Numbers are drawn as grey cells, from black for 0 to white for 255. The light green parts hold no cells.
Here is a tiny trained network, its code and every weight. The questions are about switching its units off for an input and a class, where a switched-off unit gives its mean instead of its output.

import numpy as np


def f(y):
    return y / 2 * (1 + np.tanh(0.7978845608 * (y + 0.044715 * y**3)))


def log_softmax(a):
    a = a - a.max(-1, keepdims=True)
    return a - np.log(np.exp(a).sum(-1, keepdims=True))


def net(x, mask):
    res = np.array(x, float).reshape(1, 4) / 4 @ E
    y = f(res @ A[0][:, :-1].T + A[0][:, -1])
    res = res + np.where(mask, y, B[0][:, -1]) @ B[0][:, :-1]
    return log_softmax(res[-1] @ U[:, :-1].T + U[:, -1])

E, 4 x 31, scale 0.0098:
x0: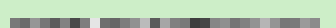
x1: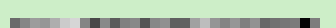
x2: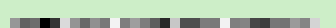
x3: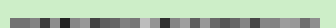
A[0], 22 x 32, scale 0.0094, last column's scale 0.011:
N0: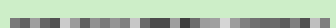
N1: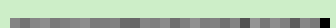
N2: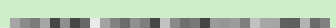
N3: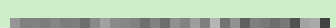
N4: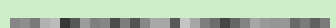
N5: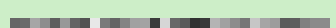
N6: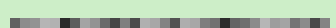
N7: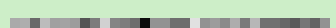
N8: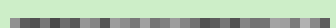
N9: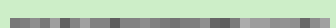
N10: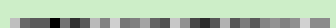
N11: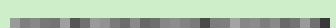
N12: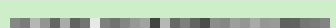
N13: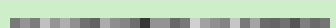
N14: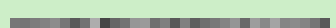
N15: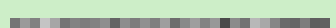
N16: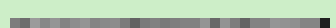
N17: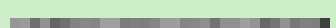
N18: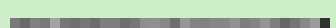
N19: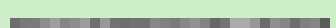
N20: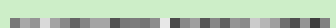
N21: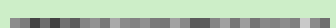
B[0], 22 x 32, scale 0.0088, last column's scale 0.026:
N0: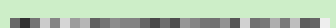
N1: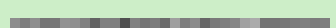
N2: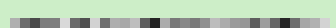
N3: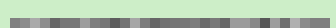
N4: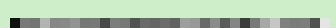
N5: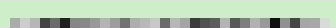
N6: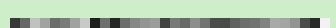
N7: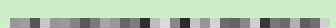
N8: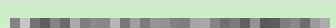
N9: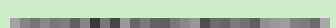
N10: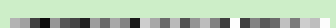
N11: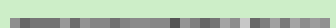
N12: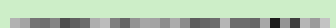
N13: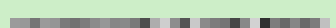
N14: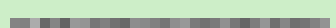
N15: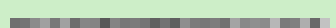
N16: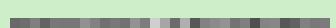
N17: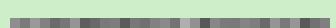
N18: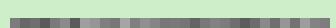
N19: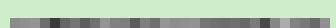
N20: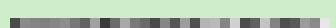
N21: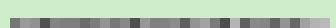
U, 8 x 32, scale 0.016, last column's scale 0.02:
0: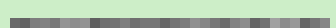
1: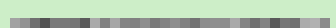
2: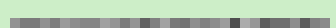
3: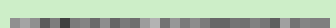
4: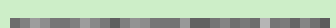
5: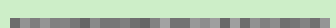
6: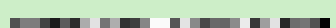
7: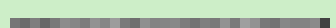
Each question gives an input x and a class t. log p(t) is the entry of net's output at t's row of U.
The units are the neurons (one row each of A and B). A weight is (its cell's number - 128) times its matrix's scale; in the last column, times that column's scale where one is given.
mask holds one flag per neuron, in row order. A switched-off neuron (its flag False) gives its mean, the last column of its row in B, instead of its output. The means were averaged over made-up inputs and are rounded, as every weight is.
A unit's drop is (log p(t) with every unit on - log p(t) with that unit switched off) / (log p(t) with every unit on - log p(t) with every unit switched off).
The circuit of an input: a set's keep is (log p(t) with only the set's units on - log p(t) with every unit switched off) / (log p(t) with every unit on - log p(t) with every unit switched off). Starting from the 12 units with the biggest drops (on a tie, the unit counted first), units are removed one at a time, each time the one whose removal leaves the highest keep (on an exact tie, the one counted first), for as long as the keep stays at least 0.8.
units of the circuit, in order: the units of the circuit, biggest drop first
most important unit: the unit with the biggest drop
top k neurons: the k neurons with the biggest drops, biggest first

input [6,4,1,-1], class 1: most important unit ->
N6
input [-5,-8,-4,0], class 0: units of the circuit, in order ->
N6, N5
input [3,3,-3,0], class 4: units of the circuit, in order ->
N10, N7
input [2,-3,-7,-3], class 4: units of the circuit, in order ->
N6, N10
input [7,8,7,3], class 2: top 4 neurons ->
N0, N6, N4, N20
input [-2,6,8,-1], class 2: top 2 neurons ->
N6, N4
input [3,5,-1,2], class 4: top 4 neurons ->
N10, N7, N0, N13
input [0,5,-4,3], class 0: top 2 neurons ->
N6, N10
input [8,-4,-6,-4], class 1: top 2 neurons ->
N2, N12
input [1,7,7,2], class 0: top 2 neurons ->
N7, N5
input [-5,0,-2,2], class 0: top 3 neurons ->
N5, N10, N20
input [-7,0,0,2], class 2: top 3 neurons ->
N10, N20, N4
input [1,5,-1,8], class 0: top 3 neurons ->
N5, N10, N12
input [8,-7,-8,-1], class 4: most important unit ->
N6
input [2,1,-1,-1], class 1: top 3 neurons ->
N6, N0, N4
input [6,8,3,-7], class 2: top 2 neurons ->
N10, N0
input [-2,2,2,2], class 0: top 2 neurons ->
N7, N5
